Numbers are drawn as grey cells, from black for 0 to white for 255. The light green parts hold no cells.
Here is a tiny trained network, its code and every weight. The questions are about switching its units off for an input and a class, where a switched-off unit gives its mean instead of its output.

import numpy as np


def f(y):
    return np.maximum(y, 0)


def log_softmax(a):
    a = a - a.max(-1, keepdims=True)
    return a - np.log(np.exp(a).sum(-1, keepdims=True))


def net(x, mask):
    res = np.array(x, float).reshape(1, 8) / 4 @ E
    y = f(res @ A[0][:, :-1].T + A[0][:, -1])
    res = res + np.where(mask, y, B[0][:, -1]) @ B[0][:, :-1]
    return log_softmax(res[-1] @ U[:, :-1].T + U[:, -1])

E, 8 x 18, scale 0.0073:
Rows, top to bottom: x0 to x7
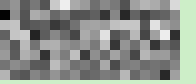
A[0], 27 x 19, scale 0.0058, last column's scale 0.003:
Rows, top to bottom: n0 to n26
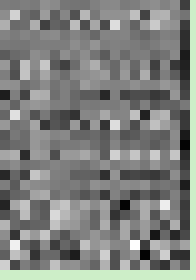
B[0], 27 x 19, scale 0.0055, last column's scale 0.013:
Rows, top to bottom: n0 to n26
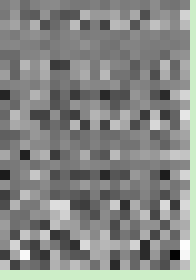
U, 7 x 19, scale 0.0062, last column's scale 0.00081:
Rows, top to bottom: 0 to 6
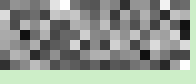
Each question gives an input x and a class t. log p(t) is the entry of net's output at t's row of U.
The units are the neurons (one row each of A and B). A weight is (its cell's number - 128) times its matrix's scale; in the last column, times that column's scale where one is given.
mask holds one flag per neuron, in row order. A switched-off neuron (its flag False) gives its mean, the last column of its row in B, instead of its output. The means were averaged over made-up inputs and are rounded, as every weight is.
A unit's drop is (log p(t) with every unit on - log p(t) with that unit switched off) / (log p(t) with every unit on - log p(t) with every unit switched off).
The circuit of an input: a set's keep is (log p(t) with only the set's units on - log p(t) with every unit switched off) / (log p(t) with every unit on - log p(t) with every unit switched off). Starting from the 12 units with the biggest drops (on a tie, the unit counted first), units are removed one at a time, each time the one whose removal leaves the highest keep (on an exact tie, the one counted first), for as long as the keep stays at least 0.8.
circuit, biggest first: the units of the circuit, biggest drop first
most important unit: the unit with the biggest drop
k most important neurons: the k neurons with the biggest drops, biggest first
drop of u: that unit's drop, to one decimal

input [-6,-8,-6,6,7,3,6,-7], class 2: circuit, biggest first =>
n23
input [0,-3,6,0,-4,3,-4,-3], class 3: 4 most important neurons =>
n24, n15, n25, n1
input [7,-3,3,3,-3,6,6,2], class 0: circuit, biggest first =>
n20, n11
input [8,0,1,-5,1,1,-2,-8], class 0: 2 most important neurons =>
n20, n24
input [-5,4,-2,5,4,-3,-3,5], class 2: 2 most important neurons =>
n23, n6
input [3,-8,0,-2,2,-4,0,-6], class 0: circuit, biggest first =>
n11, n24
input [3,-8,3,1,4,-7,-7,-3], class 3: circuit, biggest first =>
n15, n25
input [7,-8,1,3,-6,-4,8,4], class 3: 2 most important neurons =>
n25, n15
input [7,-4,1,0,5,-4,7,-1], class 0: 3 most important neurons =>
n20, n21, n11
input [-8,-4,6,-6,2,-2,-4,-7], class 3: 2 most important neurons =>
n25, n15
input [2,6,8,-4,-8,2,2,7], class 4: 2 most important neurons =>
n12, n2
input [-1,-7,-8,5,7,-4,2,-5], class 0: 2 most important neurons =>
n20, n21
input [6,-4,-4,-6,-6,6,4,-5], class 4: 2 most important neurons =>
n2, n12
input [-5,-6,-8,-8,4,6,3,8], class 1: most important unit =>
n26
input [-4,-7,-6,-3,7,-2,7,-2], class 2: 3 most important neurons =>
n23, n6, n7
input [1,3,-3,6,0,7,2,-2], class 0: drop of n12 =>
0.0
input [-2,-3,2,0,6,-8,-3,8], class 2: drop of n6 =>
0.1
